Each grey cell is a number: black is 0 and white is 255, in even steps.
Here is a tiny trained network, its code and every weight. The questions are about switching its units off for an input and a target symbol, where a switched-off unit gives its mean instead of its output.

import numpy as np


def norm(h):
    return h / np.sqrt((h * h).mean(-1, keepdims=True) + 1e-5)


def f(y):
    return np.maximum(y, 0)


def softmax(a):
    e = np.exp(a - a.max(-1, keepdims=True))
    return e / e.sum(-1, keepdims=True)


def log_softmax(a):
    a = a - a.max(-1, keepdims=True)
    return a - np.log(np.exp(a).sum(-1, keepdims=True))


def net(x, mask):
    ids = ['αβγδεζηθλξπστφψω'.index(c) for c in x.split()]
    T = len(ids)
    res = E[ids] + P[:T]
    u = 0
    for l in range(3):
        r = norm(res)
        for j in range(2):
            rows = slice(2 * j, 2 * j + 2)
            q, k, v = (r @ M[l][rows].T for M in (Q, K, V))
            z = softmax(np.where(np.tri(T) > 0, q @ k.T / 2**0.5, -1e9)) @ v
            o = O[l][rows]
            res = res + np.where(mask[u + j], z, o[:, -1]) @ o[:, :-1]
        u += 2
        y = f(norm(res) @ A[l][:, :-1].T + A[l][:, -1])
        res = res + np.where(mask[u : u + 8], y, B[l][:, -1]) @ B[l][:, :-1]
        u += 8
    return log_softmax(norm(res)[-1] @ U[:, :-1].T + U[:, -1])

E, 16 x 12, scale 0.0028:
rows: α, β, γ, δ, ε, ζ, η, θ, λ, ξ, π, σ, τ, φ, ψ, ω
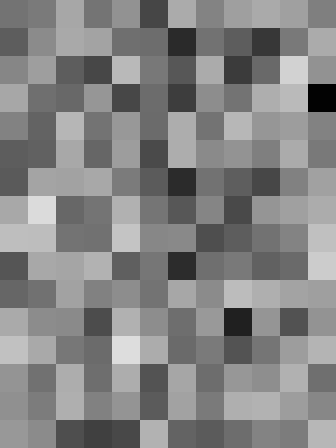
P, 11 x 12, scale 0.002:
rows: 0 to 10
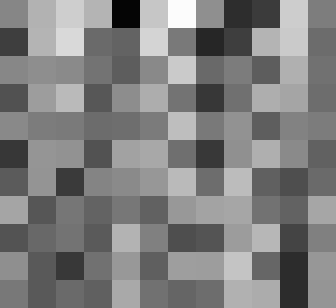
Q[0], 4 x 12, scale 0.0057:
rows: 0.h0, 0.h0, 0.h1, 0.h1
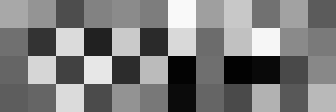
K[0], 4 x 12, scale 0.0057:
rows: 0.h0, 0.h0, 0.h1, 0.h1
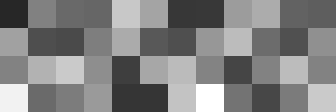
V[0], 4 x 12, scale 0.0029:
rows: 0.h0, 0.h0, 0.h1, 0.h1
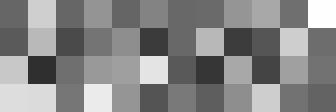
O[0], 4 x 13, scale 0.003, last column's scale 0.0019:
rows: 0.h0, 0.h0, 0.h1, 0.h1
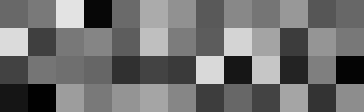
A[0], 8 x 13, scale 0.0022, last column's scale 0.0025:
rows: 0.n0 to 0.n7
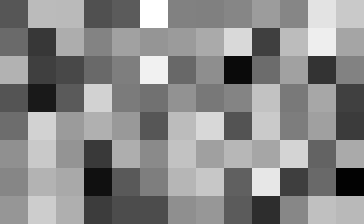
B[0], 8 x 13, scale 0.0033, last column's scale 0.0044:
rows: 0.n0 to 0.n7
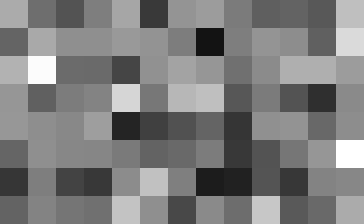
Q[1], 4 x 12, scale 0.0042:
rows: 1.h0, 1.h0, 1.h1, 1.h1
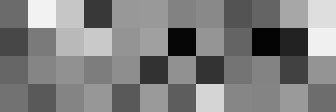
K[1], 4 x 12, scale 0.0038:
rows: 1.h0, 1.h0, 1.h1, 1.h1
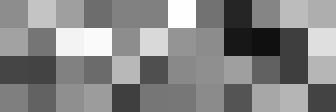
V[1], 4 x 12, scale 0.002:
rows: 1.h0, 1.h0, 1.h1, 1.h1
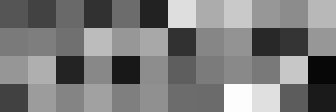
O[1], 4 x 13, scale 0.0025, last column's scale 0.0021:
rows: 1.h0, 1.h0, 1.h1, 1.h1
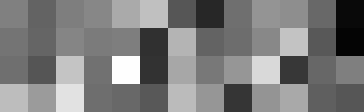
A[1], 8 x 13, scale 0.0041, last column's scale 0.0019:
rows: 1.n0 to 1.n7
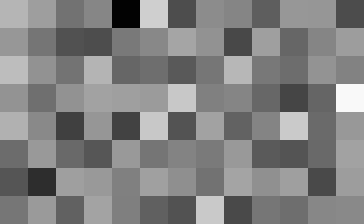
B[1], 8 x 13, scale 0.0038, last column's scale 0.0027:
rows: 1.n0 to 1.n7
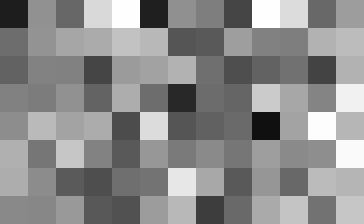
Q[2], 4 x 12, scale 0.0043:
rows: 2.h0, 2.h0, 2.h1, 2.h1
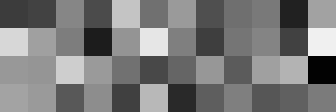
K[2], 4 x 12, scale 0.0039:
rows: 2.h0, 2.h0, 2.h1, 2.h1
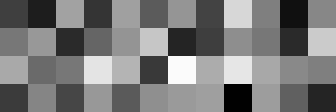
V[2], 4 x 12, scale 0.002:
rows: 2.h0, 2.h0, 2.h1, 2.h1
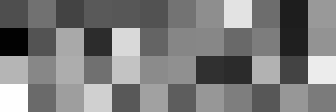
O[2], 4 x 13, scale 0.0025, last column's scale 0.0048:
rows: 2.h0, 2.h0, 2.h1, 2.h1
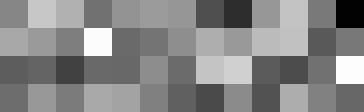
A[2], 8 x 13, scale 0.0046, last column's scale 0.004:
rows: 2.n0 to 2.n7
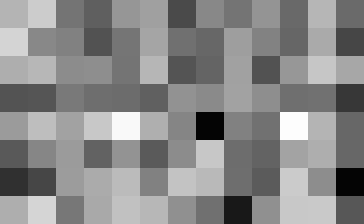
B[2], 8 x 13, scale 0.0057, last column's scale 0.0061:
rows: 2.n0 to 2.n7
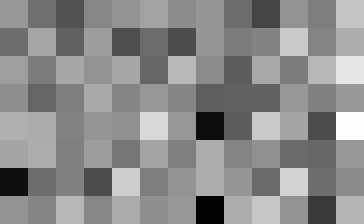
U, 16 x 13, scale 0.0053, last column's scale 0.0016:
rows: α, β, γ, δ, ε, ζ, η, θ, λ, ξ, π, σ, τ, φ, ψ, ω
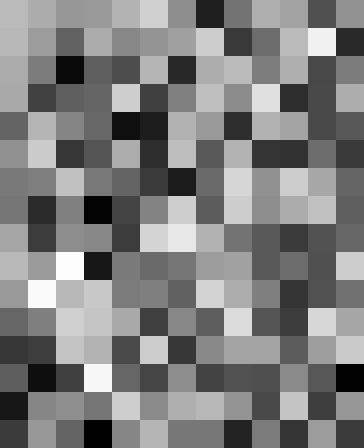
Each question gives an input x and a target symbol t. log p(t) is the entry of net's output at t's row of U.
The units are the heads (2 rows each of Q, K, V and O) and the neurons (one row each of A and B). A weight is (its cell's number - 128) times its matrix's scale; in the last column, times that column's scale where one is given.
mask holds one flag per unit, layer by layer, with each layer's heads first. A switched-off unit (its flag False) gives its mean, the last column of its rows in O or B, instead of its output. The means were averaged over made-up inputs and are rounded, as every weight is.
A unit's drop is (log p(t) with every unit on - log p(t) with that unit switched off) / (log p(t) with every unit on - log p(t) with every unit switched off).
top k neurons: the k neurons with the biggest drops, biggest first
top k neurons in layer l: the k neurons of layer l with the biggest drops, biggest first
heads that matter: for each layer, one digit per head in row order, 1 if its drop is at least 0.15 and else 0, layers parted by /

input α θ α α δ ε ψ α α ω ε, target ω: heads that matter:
11 / 00 / 00
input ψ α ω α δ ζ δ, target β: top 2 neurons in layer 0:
[0.n2, 0.n7]
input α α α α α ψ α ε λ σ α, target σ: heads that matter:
10 / 00 / 00
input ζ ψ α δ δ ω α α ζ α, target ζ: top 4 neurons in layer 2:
[2.n4, 2.n2, 2.n7, 2.n1]
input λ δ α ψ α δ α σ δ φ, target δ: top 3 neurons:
[2.n4, 1.n3, 0.n5]
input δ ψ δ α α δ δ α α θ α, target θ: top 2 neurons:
[1.n6, 2.n4]
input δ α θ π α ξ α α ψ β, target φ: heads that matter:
11 / 10 / 00
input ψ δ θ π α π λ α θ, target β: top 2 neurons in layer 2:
[2.n4, 2.n2]
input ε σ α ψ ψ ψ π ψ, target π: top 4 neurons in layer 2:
[2.n4, 2.n5, 2.n2, 2.n7]
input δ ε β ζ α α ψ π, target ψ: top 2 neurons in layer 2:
[2.n6, 2.n4]
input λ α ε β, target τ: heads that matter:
01 / 00 / 00
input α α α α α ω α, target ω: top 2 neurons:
[0.n6, 2.n4]
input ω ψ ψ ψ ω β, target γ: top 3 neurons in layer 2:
[2.n2, 2.n4, 2.n0]
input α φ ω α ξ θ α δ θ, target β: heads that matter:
10 / 00 / 01
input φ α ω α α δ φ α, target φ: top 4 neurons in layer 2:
[2.n4, 2.n3, 2.n2, 2.n7]
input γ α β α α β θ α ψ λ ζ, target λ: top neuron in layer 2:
[2.n4]
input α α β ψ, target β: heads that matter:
11 / 00 / 00
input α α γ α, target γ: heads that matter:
10 / 00 / 00
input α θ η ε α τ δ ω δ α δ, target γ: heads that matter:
00 / 01 / 00
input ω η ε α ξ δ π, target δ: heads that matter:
01 / 00 / 00
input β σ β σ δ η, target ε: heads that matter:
01 / 10 / 00
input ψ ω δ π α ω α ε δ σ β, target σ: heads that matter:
00 / 00 / 00
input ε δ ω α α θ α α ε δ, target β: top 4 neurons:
[1.n4, 0.n2, 2.n4, 2.n2]
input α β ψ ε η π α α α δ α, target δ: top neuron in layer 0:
[0.n3]
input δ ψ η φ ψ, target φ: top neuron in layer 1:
[1.n4]
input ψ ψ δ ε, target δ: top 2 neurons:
[2.n4, 0.n3]
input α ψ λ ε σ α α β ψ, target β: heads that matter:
11 / 01 / 00
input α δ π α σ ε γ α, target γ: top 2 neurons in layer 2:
[2.n2, 2.n4]
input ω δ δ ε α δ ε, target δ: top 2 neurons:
[2.n4, 1.n3]
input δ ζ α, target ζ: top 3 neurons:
[2.n4, 1.n4, 2.n2]
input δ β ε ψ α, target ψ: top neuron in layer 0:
[0.n5]
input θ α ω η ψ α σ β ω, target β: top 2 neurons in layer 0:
[0.n0, 0.n1]
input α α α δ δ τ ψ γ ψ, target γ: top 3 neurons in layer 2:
[2.n2, 2.n4, 2.n7]
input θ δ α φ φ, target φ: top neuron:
[2.n4]
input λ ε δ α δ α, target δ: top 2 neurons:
[2.n4, 0.n3]
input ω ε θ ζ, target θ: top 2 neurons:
[2.n4, 1.n6]
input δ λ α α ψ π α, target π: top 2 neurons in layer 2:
[2.n4, 2.n5]
